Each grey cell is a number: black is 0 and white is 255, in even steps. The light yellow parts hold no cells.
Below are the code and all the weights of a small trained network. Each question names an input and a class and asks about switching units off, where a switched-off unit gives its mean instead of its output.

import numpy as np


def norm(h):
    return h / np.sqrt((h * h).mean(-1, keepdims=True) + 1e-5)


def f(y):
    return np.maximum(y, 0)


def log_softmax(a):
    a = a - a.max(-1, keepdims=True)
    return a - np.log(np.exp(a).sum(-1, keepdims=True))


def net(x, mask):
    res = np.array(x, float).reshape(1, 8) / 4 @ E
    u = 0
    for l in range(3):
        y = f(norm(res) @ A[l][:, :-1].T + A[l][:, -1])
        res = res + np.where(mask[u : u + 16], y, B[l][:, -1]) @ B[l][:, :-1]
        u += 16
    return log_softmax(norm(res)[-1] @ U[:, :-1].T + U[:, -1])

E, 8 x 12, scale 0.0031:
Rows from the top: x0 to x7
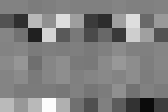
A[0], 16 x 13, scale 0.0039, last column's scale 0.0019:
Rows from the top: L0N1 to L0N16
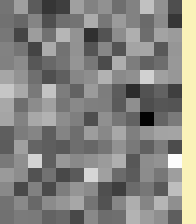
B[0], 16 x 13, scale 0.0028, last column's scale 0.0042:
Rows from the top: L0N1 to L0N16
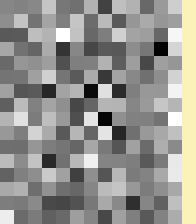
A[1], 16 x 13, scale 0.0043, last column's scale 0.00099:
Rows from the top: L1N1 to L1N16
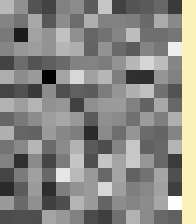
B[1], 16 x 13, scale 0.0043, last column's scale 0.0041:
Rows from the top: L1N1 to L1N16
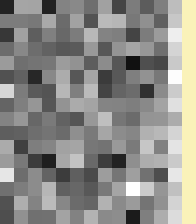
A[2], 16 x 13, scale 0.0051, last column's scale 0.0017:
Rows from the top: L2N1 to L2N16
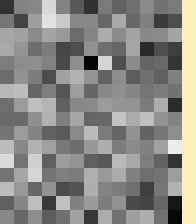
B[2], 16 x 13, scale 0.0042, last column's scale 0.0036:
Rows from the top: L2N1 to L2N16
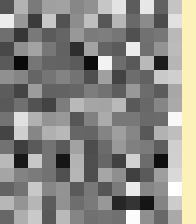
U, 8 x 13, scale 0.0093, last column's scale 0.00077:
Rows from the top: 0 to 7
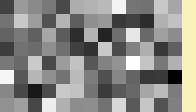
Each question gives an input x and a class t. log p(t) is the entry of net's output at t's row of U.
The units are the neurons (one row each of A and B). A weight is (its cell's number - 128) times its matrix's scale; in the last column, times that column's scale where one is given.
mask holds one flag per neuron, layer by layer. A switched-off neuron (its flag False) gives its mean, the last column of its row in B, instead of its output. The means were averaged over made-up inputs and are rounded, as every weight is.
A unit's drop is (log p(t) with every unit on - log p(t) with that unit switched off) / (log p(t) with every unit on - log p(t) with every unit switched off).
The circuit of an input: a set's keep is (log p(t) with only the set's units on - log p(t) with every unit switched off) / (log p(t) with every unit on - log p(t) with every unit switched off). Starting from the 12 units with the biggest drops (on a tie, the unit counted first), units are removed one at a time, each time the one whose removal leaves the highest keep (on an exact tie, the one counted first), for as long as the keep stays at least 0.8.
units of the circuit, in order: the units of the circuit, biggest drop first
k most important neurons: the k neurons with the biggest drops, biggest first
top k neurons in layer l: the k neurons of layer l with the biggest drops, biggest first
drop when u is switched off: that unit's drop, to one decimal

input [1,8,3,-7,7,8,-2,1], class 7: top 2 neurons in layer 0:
L0N7, L0N3
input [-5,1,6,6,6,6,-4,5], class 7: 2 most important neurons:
L0N9, L1N13
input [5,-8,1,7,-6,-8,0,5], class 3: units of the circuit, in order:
L0N7, L2N5
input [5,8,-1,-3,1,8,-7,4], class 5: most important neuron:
L1N13
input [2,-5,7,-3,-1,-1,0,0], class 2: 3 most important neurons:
L1N7, L0N13, L0N10
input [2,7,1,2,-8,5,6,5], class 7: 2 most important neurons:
L0N12, L1N3
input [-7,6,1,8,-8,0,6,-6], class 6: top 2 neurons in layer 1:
L1N12, L1N3
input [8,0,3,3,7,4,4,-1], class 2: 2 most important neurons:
L0N7, L0N3
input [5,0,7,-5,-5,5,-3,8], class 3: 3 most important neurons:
L0N7, L0N3, L2N5
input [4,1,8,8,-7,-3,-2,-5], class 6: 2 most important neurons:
L0N9, L1N16
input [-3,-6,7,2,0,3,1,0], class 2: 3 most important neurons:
L1N7, L0N13, L0N10
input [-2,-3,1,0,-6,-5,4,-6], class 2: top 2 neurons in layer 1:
L1N7, L1N5
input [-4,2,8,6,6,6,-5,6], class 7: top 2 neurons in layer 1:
L1N13, L1N16
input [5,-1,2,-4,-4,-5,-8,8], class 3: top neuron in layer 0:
L0N7
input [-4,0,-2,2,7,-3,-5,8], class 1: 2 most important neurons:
L0N7, L0N3
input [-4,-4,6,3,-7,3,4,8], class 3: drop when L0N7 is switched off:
0.2
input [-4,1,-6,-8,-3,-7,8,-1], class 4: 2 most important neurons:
L1N14, L0N9
